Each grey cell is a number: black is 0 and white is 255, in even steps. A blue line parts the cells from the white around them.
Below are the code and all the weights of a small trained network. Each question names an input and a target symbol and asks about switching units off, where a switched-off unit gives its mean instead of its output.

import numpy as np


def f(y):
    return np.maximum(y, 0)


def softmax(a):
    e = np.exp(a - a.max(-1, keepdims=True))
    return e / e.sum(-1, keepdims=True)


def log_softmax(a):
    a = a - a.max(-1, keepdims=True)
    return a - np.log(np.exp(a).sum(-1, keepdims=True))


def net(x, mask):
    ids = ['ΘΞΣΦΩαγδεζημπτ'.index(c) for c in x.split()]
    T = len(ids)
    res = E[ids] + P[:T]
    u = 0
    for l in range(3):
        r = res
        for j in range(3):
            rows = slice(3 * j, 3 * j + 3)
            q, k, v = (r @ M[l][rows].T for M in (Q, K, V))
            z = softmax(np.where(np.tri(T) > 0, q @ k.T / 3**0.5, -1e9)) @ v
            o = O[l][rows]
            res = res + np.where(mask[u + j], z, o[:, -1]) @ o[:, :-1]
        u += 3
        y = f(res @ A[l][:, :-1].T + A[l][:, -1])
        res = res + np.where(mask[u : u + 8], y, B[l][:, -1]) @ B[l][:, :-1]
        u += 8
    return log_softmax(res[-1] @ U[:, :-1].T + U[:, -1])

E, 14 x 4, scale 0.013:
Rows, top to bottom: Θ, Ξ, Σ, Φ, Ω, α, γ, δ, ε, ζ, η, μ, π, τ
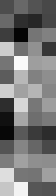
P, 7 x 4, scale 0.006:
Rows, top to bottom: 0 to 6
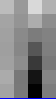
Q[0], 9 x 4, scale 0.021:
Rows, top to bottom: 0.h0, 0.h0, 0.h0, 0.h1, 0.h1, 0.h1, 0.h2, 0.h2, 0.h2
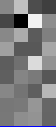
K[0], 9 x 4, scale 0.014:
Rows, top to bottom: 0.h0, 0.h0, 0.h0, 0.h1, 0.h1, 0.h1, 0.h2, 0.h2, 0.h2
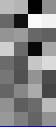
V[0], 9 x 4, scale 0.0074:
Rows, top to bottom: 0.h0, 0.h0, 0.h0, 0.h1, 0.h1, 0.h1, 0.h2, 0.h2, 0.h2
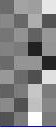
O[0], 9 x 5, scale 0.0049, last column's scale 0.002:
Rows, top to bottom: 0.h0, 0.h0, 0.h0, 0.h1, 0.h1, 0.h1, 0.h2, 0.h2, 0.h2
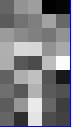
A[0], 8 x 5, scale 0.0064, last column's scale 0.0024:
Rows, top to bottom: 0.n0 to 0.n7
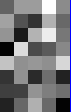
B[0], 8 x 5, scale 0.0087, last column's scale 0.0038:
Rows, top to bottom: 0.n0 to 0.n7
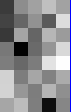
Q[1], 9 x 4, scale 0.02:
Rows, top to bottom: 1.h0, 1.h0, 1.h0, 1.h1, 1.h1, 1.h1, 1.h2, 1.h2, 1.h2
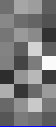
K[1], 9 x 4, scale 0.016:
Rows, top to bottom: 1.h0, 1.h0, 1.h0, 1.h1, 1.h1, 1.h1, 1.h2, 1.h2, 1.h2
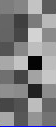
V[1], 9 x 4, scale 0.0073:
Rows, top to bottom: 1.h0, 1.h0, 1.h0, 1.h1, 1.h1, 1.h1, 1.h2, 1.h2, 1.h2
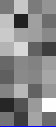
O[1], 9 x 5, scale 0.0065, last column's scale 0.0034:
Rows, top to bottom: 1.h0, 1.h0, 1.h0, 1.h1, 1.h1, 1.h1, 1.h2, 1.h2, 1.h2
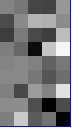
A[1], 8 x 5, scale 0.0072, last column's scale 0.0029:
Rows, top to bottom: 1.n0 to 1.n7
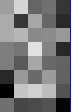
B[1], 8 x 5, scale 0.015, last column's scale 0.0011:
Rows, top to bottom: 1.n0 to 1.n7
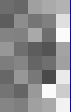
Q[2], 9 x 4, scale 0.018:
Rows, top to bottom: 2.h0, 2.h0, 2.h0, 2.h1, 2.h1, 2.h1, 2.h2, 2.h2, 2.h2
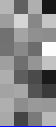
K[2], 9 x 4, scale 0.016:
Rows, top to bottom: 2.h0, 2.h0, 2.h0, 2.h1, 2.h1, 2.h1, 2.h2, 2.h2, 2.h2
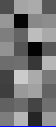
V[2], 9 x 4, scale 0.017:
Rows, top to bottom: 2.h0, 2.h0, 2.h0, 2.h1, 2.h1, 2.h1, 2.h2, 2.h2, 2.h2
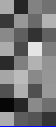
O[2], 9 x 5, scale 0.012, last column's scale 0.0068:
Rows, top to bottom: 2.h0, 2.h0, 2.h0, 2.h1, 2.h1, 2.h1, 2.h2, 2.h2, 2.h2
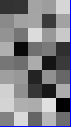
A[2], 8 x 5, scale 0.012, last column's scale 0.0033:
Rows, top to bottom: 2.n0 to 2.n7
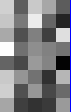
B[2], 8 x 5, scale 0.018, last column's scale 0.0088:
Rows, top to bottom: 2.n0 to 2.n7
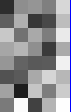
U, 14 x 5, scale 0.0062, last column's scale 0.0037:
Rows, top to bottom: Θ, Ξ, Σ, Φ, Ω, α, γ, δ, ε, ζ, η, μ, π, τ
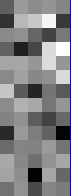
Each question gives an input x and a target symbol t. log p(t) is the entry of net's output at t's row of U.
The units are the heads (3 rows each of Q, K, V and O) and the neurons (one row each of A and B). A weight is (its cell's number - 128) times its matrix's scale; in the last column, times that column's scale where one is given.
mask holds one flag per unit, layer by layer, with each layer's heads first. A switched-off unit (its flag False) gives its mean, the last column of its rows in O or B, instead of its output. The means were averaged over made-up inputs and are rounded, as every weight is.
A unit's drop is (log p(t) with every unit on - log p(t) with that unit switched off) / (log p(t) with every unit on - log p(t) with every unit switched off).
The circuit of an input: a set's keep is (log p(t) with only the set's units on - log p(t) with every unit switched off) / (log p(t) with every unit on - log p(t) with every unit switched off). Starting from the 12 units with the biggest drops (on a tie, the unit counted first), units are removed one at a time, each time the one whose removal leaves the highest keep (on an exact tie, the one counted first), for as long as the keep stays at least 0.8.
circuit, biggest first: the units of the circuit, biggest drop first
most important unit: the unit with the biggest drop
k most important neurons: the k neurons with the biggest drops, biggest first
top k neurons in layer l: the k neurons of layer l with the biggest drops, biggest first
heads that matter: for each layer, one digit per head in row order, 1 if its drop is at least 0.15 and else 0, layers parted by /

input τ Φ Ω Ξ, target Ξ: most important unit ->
0.n4
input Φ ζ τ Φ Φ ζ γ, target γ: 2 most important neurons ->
[0.n3; 2.n4]
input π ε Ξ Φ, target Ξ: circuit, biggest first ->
[2.h2; 2.n0]
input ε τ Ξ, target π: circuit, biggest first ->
[2.h2; 2.n7]
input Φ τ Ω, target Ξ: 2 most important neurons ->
[0.n0; 1.n5]
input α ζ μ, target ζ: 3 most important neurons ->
[0.n3; 2.n0; 2.n1]
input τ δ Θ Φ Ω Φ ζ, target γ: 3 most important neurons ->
[0.n3; 1.n7; 2.n4]
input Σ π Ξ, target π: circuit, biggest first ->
[2.n7; 2.h1; 1.h1]
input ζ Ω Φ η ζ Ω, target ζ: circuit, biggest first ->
[0.n3; 2.h1; 2.n1]
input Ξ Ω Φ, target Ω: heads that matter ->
000 / 011 / 110
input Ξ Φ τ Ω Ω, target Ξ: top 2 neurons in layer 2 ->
[2.n4; 2.n1]
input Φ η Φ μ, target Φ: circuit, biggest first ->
[2.h1; 2.h0]
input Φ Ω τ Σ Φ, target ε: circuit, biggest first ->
[2.h1; 1.h2; 2.n1]
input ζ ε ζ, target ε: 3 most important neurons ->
[0.n3; 2.n1; 1.n6]
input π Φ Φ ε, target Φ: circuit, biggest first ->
[2.h1]
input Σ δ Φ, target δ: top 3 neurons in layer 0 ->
[0.n3; 0.n7; 0.n0]
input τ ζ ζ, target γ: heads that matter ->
000 / 001 / 011
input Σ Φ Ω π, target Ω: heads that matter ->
011 / 101 / 110
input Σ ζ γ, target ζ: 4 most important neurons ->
[0.n3; 1.n2; 2.n0; 2.n1]
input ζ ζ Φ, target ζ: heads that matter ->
000 / 100 / 011
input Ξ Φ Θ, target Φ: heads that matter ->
000 / 110 / 111
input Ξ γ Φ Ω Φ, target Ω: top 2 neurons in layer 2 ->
[2.n7; 2.n5]
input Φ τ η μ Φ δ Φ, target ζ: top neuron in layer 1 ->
[1.n2]
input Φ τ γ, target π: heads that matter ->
000 / 000 / 001
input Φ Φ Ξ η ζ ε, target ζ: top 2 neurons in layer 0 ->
[0.n3; 0.n0]
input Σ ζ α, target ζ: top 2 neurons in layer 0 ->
[0.n3; 0.n2]
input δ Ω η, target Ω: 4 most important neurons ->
[2.n5; 2.n7; 1.n6; 2.n2]
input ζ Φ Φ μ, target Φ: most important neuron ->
[0.n0]
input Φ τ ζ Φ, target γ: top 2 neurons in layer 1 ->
[1.n2; 1.n0]
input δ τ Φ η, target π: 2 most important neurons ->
[2.n7; 0.n3]
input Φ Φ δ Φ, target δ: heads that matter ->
000 / 001 / 111
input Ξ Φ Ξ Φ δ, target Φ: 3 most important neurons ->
[1.n5; 0.n0; 2.n7]
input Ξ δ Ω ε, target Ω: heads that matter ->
000 / 011 / 110
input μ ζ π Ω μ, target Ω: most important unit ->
1.h2
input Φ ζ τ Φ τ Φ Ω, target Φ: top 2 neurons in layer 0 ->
[0.n4; 0.n0]
